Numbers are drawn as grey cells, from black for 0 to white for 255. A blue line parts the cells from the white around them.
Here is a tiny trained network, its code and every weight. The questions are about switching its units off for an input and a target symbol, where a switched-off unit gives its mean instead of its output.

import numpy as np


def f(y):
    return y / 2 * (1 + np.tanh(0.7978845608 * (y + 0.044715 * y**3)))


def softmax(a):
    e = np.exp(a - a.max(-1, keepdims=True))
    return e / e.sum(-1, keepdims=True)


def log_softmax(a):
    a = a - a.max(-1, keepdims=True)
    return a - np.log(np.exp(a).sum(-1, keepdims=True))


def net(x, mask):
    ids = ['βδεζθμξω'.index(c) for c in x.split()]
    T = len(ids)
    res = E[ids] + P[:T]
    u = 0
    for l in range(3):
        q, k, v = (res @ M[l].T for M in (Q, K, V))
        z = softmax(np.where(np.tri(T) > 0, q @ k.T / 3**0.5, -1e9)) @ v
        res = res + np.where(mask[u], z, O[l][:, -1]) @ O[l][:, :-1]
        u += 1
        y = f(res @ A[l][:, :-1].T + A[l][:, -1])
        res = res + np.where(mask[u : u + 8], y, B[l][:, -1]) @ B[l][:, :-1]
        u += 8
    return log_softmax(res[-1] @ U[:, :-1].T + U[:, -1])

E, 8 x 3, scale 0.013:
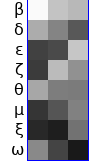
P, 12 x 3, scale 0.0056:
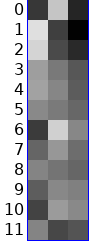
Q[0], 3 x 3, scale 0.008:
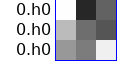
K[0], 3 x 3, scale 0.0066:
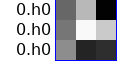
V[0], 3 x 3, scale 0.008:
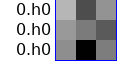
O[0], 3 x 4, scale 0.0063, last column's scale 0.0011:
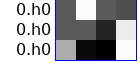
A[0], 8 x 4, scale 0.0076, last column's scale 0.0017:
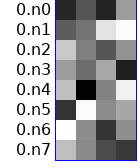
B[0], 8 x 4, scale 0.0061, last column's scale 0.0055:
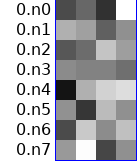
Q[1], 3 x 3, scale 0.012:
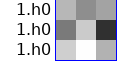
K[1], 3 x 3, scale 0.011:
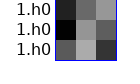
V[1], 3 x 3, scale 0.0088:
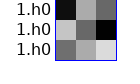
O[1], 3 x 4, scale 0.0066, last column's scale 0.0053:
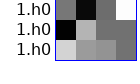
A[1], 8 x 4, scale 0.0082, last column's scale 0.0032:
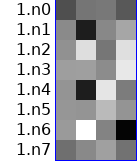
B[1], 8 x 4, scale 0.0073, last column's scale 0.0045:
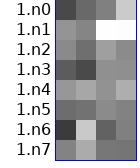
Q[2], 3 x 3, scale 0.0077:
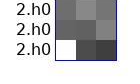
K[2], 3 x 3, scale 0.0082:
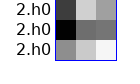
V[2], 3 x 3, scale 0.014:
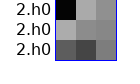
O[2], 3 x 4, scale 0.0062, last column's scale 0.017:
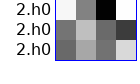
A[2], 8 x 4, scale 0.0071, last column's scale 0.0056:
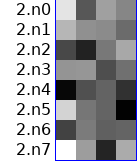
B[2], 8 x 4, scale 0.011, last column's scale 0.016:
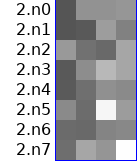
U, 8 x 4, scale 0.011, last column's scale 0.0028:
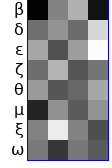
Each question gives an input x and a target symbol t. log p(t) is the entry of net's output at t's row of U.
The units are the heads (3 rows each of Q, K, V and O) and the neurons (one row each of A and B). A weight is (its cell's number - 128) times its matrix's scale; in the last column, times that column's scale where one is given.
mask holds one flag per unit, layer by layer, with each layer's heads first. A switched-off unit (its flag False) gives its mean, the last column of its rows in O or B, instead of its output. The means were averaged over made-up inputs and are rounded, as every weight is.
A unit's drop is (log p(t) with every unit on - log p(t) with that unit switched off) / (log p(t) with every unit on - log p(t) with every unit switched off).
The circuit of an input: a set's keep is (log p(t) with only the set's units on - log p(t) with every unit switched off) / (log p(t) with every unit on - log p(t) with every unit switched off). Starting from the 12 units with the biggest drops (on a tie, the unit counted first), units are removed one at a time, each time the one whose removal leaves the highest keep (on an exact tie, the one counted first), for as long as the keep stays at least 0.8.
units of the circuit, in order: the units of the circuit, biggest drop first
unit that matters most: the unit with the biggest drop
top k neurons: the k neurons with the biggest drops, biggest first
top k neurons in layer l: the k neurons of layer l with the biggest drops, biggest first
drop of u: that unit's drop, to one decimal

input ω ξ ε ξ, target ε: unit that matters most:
1.h0
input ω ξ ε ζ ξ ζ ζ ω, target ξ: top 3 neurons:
[2.n7 0.n0 1.n0]
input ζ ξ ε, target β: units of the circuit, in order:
[1.h0 0.h0 2.h0]
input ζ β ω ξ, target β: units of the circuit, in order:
[1.h0 0.h0 2.h0]
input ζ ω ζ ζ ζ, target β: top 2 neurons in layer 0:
[0.n5 0.n0]
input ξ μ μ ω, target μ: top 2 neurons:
[0.n6 0.n7]
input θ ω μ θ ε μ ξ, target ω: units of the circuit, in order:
[2.n7 2.n2]
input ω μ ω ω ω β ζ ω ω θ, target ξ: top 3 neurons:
[2.n7 0.n0 1.n0]
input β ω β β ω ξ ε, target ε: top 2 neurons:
[0.n6 2.n7]
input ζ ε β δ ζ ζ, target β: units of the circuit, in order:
[2.h0 1.h0]
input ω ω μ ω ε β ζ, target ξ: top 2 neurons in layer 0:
[0.n5 0.n0]
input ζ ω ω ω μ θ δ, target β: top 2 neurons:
[0.n5 0.n0]
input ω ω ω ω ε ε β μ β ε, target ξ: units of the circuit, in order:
[1.h0 2.n7 2.h0 0.n0]
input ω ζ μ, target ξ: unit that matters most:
2.h0
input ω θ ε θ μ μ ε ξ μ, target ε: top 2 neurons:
[2.n5 0.n6]
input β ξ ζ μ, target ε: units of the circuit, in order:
[0.h0 1.h0]
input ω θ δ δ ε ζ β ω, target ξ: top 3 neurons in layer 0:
[0.n0 0.n7 0.n5]
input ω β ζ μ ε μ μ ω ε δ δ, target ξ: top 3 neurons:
[2.n7 0.n0 1.n0]
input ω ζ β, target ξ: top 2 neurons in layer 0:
[0.n0 0.n7]
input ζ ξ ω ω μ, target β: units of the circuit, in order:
[2.h0]
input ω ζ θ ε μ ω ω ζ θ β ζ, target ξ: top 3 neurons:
[2.n7 0.n0 1.n0]
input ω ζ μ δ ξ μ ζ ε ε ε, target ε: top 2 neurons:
[2.n5 0.n6]
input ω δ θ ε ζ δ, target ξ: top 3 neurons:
[2.n7 0.n0 2.n5]
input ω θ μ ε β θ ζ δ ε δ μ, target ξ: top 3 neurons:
[2.n7 0.n0 1.n0]
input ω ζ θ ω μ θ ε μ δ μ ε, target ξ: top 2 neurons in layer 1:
[1.n0 1.n4]
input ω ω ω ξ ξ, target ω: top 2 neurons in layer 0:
[0.n0 0.n4]
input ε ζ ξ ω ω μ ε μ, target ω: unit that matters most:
2.n7
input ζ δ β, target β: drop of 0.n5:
-0.1
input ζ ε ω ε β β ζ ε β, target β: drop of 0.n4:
0.0
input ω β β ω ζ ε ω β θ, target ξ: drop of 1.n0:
0.2
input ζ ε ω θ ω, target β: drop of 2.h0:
0.7
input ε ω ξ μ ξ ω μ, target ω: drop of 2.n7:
0.2
